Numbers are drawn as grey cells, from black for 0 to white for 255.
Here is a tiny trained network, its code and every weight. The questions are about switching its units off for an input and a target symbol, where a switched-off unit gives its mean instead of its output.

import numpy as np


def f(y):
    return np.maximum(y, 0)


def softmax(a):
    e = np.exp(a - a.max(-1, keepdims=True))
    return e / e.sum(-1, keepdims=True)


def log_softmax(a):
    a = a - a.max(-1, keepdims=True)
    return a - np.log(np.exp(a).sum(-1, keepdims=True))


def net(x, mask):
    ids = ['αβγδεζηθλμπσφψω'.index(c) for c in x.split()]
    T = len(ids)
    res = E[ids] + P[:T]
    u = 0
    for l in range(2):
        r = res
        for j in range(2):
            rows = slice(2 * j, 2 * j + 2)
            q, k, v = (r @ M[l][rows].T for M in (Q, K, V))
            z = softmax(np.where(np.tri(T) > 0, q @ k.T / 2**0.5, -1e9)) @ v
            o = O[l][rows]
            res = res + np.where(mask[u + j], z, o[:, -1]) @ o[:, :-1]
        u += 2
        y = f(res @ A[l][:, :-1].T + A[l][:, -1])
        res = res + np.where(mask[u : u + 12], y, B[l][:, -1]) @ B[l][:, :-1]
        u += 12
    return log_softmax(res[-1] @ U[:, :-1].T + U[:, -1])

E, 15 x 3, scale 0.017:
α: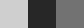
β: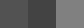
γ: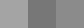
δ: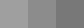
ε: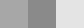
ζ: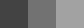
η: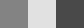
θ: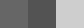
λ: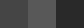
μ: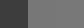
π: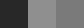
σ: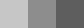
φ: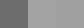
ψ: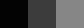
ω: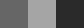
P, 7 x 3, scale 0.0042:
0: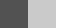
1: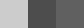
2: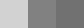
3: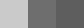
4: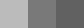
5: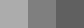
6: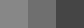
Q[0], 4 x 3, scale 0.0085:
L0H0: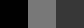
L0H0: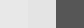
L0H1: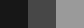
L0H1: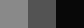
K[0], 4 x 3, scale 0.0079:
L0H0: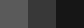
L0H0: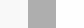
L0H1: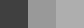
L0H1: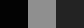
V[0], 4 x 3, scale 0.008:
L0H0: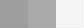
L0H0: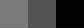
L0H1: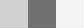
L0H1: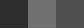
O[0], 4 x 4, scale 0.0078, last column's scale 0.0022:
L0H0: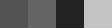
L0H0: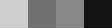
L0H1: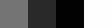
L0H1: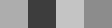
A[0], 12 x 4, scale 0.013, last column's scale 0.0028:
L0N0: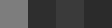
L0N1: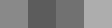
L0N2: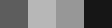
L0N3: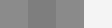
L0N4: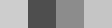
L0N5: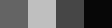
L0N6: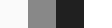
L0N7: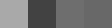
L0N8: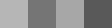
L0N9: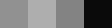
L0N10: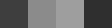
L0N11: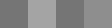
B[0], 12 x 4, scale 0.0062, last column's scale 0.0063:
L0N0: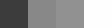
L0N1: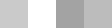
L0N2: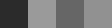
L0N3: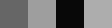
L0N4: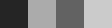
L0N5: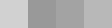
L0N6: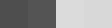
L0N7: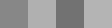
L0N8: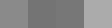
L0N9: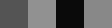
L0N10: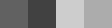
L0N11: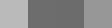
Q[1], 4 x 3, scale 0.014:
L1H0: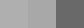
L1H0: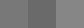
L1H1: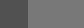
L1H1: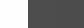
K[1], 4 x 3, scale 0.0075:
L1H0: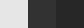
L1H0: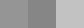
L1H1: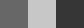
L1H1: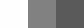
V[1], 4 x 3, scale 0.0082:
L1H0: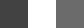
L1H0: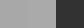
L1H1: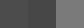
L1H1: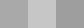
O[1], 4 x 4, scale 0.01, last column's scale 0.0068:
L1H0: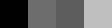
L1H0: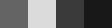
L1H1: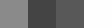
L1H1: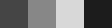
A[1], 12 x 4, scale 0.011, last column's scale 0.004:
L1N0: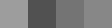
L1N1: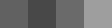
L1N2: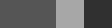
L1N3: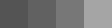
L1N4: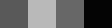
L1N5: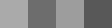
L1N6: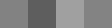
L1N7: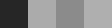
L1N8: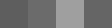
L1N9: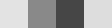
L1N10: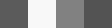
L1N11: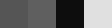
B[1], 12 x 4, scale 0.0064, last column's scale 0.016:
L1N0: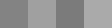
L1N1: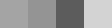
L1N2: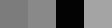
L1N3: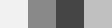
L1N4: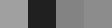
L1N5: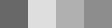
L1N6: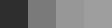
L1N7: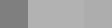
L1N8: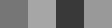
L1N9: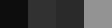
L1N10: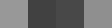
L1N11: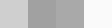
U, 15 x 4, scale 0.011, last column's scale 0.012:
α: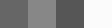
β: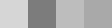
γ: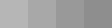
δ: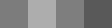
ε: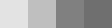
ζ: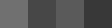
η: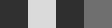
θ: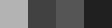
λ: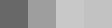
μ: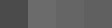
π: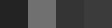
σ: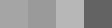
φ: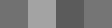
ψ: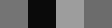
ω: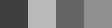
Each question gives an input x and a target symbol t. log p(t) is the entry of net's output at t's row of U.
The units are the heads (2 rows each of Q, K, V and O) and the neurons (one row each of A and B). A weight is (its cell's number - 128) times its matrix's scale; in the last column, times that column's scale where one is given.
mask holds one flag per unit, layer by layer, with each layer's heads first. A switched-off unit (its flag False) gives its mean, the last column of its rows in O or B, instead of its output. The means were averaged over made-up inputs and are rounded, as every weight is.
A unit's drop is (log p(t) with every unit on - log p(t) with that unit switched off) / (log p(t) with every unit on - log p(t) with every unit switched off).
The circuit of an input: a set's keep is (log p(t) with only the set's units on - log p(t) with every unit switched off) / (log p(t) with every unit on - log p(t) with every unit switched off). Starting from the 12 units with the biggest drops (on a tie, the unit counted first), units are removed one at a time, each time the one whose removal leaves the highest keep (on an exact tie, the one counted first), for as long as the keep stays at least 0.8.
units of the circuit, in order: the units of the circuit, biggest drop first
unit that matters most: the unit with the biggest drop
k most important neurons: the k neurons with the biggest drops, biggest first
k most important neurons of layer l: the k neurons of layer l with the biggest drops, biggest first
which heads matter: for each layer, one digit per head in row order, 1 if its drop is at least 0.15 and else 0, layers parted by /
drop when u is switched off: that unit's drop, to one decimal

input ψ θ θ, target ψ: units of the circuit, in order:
(L1H0 L0H1)
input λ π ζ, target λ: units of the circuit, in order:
(L1H1 L0H1)
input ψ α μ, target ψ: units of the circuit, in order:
(L1H0 L0H1 L1N11)
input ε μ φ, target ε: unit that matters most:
L1N11
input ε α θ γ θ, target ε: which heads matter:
11 / 11
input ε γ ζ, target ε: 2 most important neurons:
(L1N11 L1N3)
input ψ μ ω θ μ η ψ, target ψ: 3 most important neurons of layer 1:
(L1N11 L1N6 L1N7)
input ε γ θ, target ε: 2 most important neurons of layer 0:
(L0N0 L0N6)
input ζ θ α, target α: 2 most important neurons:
(L0N0 L0N4)
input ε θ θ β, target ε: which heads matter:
01 / 11
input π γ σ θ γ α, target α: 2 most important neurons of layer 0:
(L0N6 L0N4)
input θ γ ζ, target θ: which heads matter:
11 / 01
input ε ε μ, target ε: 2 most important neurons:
(L1N11 L0N0)
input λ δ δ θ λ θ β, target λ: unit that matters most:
L0H0
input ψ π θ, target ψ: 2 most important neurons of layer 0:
(L0N10 L0N1)
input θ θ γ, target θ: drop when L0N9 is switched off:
0.0
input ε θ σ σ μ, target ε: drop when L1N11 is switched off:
0.6
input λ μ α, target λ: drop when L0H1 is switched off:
0.3
